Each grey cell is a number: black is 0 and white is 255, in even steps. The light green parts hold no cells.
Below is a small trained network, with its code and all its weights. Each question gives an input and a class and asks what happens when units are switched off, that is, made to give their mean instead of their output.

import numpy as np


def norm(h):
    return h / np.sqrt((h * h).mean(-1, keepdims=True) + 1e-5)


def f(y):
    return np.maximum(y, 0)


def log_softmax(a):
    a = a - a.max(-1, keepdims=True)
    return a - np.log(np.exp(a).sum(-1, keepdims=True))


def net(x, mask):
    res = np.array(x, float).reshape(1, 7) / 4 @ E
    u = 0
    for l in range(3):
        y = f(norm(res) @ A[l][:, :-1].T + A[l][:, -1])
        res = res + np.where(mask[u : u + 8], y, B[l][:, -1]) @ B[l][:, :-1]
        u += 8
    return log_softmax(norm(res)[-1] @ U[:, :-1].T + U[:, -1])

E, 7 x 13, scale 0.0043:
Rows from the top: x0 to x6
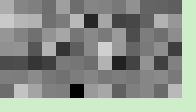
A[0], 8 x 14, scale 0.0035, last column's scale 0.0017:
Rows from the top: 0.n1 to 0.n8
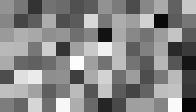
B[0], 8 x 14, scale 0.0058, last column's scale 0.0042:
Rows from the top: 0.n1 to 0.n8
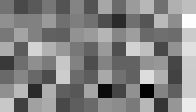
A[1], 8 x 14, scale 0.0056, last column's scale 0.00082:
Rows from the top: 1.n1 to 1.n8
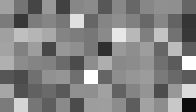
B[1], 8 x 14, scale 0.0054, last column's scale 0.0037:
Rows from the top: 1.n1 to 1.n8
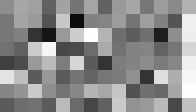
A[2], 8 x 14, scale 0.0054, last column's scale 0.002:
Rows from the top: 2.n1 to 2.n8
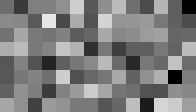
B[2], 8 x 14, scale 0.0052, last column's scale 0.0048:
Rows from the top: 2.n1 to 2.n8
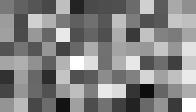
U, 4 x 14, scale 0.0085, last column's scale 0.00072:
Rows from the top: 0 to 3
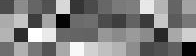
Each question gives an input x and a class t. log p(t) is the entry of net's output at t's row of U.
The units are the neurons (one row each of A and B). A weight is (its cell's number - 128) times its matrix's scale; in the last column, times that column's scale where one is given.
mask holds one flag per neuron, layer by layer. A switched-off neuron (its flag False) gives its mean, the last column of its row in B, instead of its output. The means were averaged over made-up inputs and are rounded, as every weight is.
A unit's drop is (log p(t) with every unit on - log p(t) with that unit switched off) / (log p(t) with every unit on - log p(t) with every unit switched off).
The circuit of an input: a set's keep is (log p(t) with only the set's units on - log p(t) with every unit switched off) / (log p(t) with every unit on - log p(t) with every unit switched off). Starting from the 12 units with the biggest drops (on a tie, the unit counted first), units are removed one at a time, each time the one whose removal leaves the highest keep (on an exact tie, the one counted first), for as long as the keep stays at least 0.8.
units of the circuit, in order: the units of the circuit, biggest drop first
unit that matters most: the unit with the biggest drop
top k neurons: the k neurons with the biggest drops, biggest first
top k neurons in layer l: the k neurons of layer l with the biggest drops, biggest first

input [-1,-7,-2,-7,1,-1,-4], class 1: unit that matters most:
1.n6
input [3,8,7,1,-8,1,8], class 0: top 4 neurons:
[0.n6, 1.n8, 1.n6, 0.n2]
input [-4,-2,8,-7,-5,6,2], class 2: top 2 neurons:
[0.n8, 1.n4]
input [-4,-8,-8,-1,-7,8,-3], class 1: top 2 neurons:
[1.n6, 2.n8]
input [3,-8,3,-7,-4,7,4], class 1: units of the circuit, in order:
[1.n6, 2.n8]
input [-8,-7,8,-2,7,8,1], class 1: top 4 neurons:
[1.n6, 1.n3, 0.n2, 2.n8]
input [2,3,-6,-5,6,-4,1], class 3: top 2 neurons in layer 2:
[2.n5, 2.n7]
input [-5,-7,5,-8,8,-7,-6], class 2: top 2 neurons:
[1.n3, 1.n4]
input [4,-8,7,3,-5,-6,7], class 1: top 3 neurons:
[1.n6, 0.n2, 2.n8]
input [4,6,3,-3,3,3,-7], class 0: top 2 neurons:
[0.n5, 1.n2]
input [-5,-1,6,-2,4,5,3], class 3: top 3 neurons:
[2.n5, 1.n2, 1.n7]
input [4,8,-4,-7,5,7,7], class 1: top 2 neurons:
[0.n7, 1.n2]
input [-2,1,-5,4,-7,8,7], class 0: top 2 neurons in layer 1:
[1.n8, 1.n7]
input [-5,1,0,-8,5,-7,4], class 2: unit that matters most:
0.n8
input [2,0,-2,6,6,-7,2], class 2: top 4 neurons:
[1.n3, 2.n2, 0.n4, 1.n5]
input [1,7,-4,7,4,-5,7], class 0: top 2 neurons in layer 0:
[0.n6, 0.n8]
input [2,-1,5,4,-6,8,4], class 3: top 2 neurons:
[1.n3, 0.n8]
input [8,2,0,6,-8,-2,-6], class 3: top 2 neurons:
[1.n3, 0.n8]
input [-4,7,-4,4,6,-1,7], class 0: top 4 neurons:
[0.n6, 1.n8, 1.n6, 0.n2]
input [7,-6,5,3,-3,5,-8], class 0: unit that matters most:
0.n5
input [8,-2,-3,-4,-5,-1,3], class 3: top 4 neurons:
[1.n3, 0.n3, 0.n4, 2.n7]
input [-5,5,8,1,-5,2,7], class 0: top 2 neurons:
[0.n6, 1.n8]
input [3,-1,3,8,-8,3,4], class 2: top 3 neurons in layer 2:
[2.n2, 2.n5, 2.n8]
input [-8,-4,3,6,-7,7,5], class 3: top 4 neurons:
[1.n3, 0.n8, 1.n4, 0.n1]
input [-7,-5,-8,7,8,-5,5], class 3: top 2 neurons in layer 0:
[0.n8, 0.n4]
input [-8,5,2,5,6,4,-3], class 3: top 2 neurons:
[2.n5, 0.n2]
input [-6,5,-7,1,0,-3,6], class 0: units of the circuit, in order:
[0.n6]
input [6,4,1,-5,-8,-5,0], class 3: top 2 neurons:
[1.n3, 0.n3]
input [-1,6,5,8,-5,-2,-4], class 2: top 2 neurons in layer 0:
[0.n4, 0.n2]
